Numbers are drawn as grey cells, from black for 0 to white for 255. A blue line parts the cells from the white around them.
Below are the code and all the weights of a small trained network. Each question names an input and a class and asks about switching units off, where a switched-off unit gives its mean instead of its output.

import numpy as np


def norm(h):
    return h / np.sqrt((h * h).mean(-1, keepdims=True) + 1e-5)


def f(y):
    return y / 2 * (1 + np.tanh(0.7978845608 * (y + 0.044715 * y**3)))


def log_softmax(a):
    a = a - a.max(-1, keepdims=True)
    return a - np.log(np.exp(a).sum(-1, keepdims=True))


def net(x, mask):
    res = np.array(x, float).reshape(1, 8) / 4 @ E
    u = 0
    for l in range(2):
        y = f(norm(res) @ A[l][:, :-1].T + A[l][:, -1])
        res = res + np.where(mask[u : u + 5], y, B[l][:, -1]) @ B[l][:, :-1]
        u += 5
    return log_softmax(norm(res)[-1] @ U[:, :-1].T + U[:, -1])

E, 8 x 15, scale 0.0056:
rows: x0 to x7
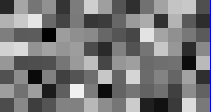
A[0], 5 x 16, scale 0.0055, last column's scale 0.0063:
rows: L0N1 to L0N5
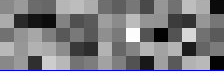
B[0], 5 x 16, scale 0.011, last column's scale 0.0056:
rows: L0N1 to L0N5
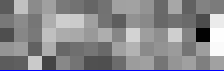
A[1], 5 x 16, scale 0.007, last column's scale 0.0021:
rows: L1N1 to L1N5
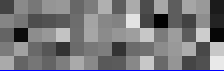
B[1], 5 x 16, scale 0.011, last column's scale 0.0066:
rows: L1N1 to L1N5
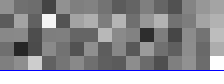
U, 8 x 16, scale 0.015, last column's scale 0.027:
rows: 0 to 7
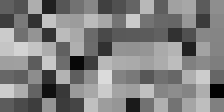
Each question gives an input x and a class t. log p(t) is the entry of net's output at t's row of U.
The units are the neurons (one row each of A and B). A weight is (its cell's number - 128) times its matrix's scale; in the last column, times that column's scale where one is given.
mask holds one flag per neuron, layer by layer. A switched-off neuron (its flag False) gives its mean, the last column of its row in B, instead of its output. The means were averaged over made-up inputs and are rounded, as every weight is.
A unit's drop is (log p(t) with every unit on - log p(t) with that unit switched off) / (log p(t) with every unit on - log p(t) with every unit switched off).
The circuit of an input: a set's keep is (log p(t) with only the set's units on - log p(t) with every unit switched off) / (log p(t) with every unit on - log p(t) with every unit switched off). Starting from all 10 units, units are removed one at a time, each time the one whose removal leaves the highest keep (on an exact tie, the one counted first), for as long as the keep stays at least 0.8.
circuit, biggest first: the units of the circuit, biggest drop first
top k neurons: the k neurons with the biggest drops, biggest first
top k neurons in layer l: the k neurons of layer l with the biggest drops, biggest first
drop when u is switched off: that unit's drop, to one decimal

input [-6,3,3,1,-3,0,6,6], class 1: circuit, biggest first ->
L0N3
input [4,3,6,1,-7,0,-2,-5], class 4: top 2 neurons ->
L0N4; L0N2
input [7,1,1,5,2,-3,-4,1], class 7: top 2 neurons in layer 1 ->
L1N5; L1N4
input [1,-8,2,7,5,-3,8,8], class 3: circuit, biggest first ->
L0N1; L1N2; L0N3
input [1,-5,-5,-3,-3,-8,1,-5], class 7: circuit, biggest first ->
L1N5; L0N3
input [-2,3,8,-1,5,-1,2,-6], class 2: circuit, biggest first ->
L0N3; L1N3
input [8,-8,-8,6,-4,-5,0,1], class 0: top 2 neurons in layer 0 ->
L0N5; L0N4
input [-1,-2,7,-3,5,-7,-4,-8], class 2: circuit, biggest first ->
L1N3; L1N5
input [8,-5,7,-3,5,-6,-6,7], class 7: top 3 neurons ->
L0N3; L1N5; L0N2
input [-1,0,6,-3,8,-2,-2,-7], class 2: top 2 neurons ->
L1N3; L0N3
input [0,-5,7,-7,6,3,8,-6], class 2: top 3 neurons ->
L0N3; L1N5; L0N2
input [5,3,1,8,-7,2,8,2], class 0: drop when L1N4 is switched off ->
0.2
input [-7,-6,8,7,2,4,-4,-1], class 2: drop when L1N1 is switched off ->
-0.1
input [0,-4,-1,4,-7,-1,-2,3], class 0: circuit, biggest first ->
L0N5
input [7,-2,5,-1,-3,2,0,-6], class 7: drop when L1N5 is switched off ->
0.1
